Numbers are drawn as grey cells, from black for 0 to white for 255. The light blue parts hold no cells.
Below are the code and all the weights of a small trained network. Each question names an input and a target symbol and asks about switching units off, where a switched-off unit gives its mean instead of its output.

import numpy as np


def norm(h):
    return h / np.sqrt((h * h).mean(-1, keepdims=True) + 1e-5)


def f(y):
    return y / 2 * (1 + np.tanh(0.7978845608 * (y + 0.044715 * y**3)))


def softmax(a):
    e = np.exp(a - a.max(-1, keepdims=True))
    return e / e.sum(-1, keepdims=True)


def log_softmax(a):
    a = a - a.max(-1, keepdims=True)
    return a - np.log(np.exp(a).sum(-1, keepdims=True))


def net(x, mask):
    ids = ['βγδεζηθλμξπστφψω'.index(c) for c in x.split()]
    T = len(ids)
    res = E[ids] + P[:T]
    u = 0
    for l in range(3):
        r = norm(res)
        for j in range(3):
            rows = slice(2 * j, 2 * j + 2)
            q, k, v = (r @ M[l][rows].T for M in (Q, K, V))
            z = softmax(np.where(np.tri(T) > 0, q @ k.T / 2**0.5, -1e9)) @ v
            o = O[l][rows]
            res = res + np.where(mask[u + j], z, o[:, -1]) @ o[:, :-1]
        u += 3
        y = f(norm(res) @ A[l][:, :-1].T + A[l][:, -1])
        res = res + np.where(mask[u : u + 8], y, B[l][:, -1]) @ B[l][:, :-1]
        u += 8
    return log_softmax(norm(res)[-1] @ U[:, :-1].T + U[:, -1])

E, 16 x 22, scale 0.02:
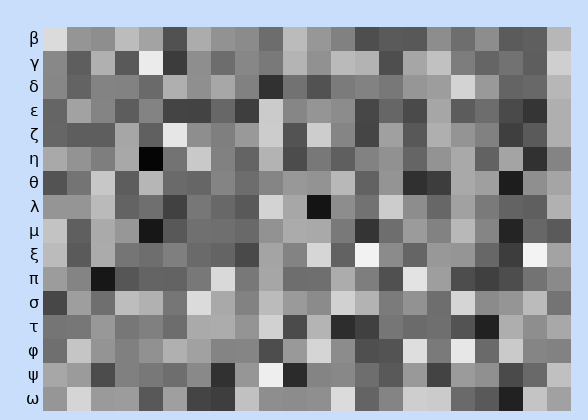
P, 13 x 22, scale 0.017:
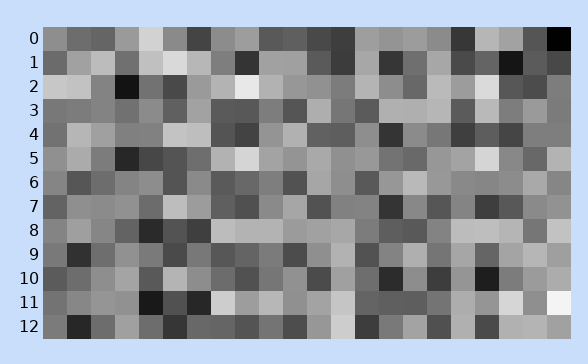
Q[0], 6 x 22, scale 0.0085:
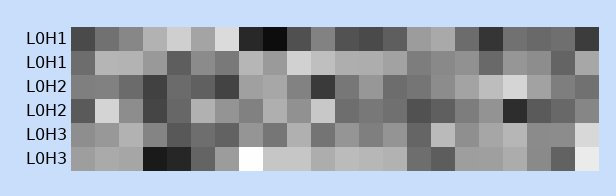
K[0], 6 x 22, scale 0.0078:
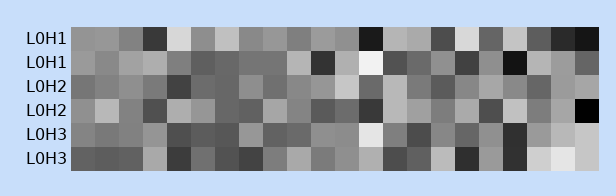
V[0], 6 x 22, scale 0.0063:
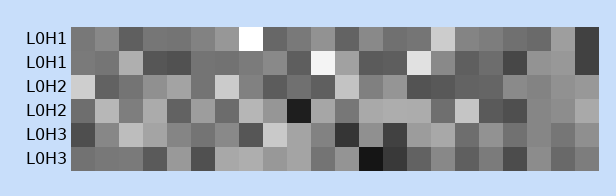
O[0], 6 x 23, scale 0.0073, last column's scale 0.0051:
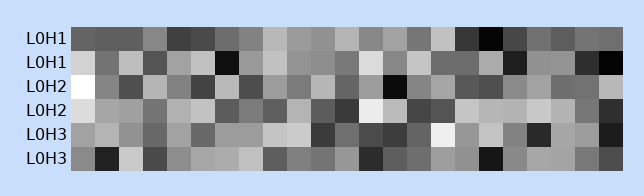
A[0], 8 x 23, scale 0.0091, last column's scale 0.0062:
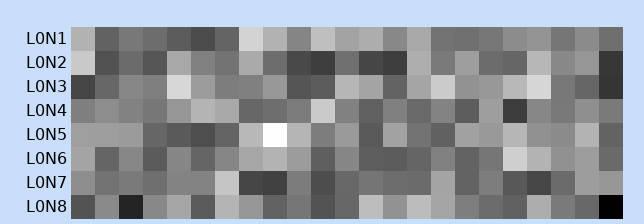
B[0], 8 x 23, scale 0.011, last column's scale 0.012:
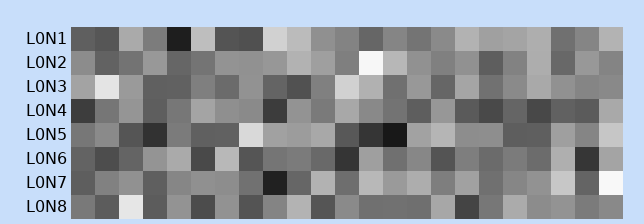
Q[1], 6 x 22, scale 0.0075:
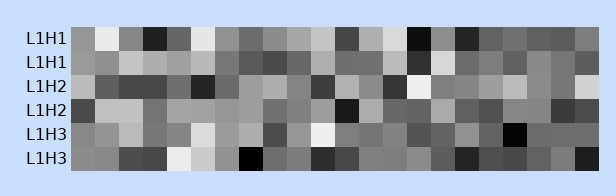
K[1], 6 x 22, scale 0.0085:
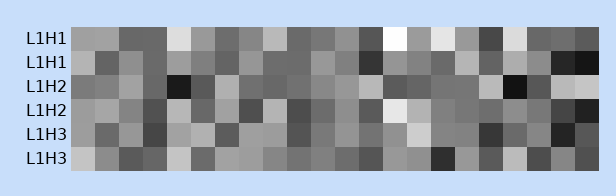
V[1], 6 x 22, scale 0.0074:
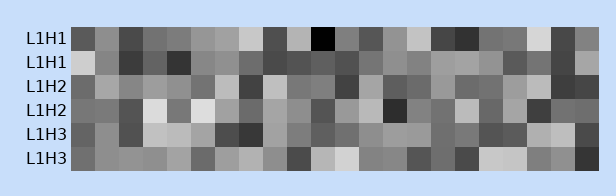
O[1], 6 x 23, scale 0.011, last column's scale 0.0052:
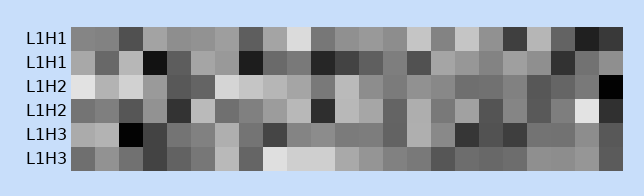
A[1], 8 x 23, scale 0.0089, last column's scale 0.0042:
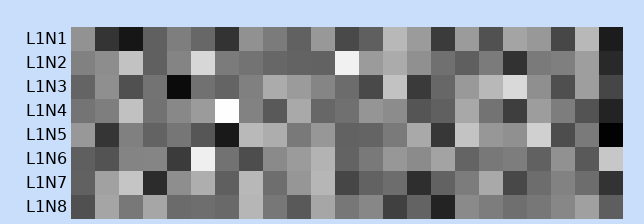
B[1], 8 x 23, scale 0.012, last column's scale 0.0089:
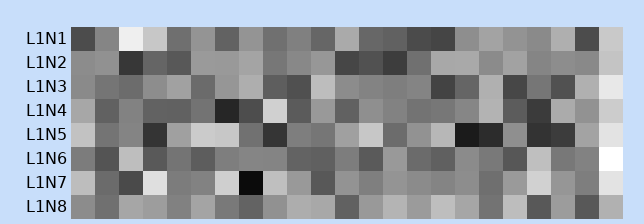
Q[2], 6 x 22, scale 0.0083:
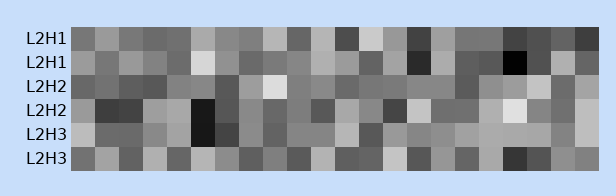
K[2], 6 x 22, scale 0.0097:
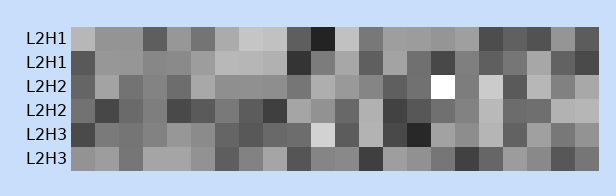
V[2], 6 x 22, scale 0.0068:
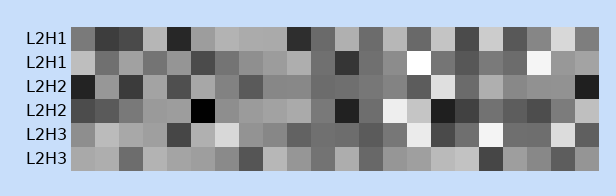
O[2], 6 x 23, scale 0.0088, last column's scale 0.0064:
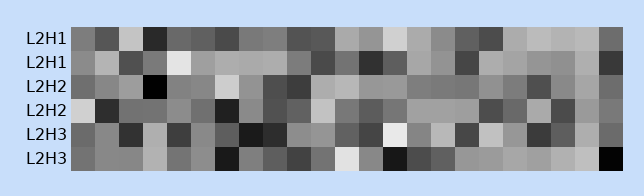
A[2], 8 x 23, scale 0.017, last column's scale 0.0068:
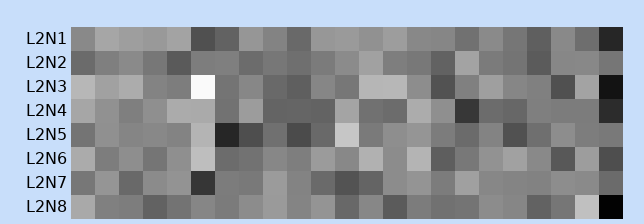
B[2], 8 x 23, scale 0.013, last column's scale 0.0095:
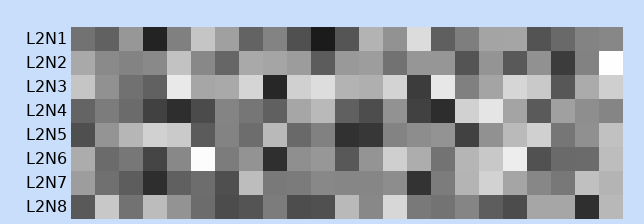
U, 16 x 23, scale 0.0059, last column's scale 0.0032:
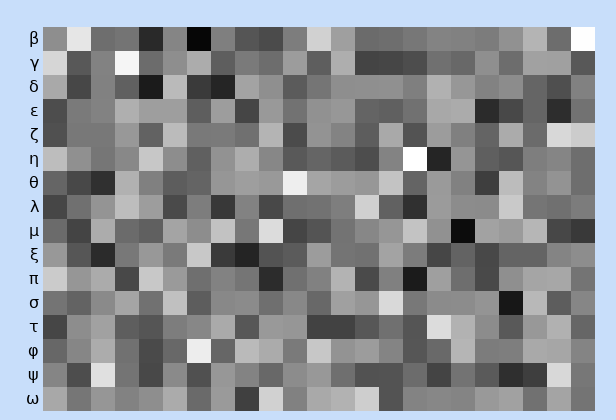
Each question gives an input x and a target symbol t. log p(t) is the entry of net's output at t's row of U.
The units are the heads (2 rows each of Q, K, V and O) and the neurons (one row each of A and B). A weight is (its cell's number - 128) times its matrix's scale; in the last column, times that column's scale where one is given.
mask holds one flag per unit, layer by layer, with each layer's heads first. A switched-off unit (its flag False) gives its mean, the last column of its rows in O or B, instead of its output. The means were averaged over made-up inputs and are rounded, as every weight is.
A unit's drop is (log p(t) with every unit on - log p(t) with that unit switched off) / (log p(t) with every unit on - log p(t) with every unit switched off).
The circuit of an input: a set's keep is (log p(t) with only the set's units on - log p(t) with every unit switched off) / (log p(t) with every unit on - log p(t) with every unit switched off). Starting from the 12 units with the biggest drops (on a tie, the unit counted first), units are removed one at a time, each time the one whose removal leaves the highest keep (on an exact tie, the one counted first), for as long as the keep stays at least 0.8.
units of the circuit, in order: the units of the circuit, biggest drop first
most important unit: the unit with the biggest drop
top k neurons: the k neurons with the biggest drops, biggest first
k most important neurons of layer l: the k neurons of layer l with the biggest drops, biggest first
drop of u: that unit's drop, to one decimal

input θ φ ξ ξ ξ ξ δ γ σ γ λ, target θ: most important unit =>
L1H1
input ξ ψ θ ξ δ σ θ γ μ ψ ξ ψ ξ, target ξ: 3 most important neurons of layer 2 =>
[L2N3, L2N7, L2N6]
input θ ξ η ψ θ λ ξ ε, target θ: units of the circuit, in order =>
[L1H1, L1H3, L0N7]
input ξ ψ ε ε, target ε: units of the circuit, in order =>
[L2H1, L2N2]
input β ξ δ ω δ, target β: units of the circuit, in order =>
[L1H2, L2N8, L2H3, L1N4]
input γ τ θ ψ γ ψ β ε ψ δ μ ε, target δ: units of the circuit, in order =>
[L0H1, L0N1]
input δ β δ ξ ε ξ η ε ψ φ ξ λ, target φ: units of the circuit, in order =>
[L2H2, L1H3]
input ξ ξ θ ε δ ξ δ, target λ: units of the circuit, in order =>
[L1N5, L0N5]
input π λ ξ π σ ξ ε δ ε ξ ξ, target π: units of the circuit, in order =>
[L2H3, L0H1]
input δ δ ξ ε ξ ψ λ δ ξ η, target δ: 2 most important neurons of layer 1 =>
[L1N4, L1N3]
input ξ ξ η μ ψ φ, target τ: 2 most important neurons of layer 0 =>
[L0N6, L0N5]
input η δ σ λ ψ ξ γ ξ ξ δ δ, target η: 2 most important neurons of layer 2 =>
[L2N5, L2N2]
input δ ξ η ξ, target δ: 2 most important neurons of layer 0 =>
[L0N5, L0N1]
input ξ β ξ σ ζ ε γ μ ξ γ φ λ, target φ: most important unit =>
L0N5
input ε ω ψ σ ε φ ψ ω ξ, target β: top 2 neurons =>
[L0N5, L2N8]
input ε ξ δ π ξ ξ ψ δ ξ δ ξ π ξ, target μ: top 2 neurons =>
[L1N3, L0N5]
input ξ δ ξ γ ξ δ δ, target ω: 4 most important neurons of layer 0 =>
[L0N5, L0N3, L0N6, L0N4]
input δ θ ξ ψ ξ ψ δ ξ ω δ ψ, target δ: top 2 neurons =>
[L1N3, L0N7]
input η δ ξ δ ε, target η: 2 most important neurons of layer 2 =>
[L2N5, L2N2]
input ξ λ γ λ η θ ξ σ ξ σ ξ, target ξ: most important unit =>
L1H3
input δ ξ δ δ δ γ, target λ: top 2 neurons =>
[L2N8, L1N3]
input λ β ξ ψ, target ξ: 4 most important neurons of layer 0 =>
[L0N4, L0N1, L0N5, L0N6]
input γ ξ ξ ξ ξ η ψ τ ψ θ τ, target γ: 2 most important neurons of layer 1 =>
[L1N7, L1N4]
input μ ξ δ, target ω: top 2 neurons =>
[L1N5, L2N3]
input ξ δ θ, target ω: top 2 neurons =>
[L2N3, L1N5]
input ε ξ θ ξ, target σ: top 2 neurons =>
[L0N1, L0N5]
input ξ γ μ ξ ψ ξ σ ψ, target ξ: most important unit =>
L1H3
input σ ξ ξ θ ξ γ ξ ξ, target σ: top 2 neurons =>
[L0N8, L2N1]
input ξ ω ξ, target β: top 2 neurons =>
[L2N8, L0N5]
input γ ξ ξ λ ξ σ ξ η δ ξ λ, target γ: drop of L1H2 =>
0.3
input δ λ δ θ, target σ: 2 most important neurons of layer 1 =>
[L1N8, L1N6]
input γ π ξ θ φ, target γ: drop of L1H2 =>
0.3
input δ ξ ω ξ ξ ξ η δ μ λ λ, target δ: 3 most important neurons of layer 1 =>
[L1N3, L1N4, L1N7]
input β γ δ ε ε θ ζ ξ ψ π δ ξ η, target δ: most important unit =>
L1H1
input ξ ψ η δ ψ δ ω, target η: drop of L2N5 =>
0.2
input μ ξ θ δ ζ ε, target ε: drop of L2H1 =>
0.1
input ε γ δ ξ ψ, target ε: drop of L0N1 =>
0.0
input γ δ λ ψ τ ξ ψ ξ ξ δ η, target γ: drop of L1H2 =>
0.2
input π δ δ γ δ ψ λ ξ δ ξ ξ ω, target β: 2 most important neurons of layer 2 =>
[L2N8, L2N5]
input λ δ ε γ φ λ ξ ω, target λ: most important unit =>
L0H2
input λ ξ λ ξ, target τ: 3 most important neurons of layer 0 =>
[L0N5, L0N1, L0N7]
